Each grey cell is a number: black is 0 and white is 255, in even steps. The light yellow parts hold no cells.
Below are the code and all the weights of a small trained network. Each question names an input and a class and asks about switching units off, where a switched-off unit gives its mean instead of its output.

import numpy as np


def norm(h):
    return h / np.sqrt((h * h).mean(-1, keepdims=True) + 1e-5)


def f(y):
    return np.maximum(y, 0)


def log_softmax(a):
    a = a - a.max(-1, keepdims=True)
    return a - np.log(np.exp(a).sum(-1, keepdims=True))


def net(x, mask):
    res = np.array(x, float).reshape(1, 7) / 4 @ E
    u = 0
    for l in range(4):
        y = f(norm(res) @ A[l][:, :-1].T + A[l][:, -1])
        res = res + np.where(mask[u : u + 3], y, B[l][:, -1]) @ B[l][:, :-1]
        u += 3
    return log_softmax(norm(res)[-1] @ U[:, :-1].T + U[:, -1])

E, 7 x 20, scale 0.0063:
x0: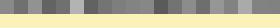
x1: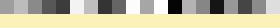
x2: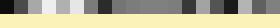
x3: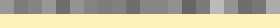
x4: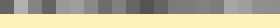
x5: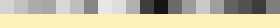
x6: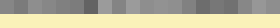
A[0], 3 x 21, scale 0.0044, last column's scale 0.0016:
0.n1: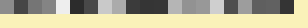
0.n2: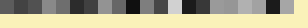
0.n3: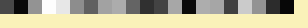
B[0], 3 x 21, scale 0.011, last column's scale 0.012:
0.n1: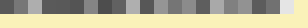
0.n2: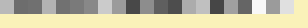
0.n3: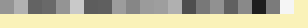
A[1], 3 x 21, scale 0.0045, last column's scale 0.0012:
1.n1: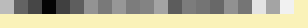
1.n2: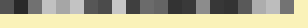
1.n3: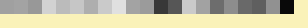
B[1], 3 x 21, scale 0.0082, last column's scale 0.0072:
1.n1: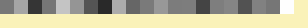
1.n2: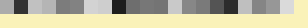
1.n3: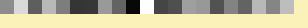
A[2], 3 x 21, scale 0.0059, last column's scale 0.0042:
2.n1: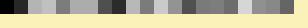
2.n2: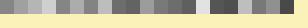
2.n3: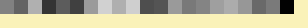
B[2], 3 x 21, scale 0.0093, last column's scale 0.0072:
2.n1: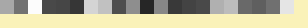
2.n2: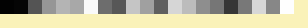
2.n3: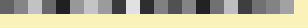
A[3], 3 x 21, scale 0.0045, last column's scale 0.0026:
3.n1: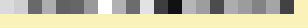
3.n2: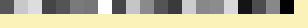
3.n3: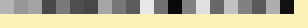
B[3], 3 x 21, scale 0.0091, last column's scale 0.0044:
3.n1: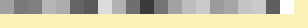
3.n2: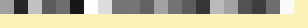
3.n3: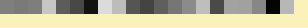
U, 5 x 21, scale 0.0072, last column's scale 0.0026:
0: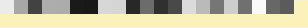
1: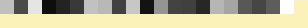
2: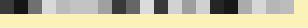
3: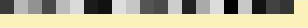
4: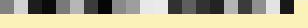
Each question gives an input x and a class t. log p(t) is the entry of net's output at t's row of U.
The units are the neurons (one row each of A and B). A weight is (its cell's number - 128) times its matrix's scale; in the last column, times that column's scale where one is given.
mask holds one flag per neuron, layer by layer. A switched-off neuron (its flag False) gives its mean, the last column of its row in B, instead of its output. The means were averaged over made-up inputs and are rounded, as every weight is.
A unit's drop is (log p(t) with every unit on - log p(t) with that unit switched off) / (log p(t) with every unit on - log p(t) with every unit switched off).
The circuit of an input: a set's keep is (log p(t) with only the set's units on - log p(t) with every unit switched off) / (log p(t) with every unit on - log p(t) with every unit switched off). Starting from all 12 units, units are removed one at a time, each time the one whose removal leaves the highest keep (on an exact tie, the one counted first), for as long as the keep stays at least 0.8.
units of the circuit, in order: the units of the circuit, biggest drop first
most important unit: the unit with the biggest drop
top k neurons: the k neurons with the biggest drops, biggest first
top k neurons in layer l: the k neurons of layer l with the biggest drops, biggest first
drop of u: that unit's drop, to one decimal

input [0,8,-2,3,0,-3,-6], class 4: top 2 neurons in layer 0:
(0.n2; 0.n1)
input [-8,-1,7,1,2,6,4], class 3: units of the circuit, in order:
(0.n3)
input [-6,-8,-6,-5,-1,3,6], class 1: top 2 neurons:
(0.n1; 2.n3)
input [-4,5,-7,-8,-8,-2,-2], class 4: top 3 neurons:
(0.n2; 1.n1; 2.n1)
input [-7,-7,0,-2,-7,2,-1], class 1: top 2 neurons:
(0.n1; 1.n1)
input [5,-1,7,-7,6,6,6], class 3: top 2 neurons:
(0.n2; 0.n3)
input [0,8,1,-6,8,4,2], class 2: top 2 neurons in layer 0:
(0.n1; 0.n2)
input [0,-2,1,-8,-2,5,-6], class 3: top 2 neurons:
(0.n3; 1.n2)
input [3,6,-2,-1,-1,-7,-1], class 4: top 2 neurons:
(1.n1; 0.n1)
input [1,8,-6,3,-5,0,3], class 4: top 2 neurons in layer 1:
(1.n1; 1.n3)
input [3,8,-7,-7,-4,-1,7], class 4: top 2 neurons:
(0.n2; 1.n1)
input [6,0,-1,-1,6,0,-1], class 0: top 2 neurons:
(0.n1; 0.n3)
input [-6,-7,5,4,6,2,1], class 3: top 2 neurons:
(0.n3; 0.n1)
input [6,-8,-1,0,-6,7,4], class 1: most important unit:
0.n1
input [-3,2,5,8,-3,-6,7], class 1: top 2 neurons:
(2.n1; 0.n2)
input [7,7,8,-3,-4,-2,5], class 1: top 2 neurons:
(2.n1; 0.n2)
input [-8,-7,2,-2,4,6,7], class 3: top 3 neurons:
(0.n3; 0.n1; 2.n1)
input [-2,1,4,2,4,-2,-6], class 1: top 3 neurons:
(2.n1; 0.n2; 1.n3)
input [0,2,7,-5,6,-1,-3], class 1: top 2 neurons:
(2.n1; 0.n2)
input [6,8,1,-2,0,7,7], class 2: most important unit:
2.n2
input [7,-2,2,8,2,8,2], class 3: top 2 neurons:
(0.n3; 2.n1)
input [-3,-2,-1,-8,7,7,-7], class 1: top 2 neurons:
(0.n1; 0.n2)
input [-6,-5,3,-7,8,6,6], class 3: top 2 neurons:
(0.n3; 0.n1)
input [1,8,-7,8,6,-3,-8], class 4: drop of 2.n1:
0.1
